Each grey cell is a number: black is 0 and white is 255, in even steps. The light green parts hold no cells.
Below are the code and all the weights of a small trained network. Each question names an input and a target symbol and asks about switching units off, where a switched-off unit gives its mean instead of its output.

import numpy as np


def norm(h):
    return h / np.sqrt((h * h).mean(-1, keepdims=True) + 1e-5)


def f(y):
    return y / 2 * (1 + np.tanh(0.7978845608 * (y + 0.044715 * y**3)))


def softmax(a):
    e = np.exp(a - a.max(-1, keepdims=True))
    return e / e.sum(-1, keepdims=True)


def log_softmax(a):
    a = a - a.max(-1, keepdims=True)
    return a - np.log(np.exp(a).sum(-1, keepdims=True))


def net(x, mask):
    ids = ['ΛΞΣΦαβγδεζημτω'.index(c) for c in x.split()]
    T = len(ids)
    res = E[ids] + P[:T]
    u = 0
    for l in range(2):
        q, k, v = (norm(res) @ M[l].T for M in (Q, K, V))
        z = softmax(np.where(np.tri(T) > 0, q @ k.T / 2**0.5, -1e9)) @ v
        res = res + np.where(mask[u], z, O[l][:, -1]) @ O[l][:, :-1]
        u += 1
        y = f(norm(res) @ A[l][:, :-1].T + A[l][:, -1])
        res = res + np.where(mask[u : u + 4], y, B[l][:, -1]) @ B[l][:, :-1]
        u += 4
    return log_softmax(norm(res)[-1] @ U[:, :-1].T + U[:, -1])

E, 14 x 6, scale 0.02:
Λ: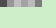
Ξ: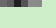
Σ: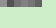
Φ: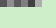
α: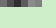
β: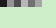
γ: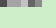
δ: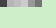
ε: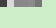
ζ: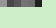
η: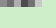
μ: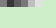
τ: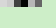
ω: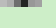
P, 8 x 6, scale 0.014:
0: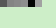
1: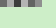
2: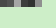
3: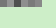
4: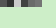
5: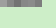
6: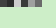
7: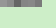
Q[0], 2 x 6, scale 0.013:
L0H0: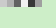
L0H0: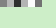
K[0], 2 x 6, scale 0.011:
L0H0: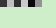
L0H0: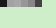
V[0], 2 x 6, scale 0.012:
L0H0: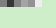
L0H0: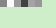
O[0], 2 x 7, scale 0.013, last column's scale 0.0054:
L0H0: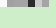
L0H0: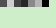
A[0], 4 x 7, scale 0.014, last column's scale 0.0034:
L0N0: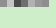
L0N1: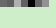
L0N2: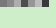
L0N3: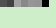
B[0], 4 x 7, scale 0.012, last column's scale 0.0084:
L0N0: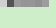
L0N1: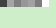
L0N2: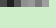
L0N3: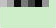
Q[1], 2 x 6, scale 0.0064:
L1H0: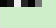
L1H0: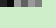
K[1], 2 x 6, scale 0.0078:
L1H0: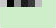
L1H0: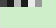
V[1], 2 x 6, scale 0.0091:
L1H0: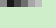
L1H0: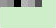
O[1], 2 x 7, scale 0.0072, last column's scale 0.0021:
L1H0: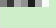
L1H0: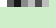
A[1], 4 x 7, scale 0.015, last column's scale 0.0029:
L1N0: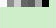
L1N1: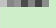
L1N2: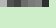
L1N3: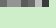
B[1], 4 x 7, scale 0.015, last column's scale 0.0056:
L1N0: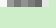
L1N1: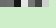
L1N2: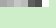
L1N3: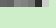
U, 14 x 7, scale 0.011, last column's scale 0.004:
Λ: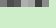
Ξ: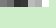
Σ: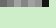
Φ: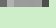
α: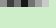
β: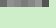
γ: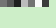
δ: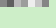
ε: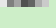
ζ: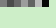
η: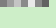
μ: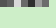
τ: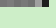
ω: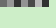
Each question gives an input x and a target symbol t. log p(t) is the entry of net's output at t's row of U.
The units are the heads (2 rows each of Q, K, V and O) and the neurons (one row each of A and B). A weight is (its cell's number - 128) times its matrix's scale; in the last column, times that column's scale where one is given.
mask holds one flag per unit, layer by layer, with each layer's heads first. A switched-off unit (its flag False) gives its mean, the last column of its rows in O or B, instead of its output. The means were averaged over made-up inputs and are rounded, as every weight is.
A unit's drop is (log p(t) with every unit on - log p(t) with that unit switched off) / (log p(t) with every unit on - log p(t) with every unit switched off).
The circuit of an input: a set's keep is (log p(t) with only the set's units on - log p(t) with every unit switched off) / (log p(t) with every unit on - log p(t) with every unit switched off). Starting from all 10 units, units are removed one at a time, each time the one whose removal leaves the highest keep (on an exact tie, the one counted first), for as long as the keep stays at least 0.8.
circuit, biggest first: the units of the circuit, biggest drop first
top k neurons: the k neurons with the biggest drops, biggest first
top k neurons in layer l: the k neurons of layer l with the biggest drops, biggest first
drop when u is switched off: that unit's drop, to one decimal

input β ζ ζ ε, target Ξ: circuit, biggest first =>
(L0H0; L1N2)
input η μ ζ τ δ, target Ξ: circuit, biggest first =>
(L0H0; L1N2)
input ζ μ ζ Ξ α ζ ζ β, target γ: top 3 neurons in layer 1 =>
(L1N2; L1N0; L1N3)
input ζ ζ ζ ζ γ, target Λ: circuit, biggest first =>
(L0N3; L0H0)
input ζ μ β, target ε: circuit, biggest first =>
(L0H0)
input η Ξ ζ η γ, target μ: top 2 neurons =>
(L1N3; L0N2)
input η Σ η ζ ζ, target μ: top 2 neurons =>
(L0N2; L1N1)
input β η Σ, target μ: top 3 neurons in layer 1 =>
(L1N3; L1N1; L1N2)
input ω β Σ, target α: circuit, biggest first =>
(L0H0; L1N1)
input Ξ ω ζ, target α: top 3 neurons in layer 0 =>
(L0N3; L0N0; L0N1)
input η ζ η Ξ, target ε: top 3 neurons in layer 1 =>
(L1N2; L1N1; L1N3)
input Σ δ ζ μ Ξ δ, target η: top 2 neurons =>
(L0N3; L1N1)
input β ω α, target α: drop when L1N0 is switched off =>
-0.1
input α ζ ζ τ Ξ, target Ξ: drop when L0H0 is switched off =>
1.0
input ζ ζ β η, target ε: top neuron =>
(L1N1)
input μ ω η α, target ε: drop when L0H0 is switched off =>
0.3
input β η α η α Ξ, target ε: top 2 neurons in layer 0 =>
(L0N3; L0N1)
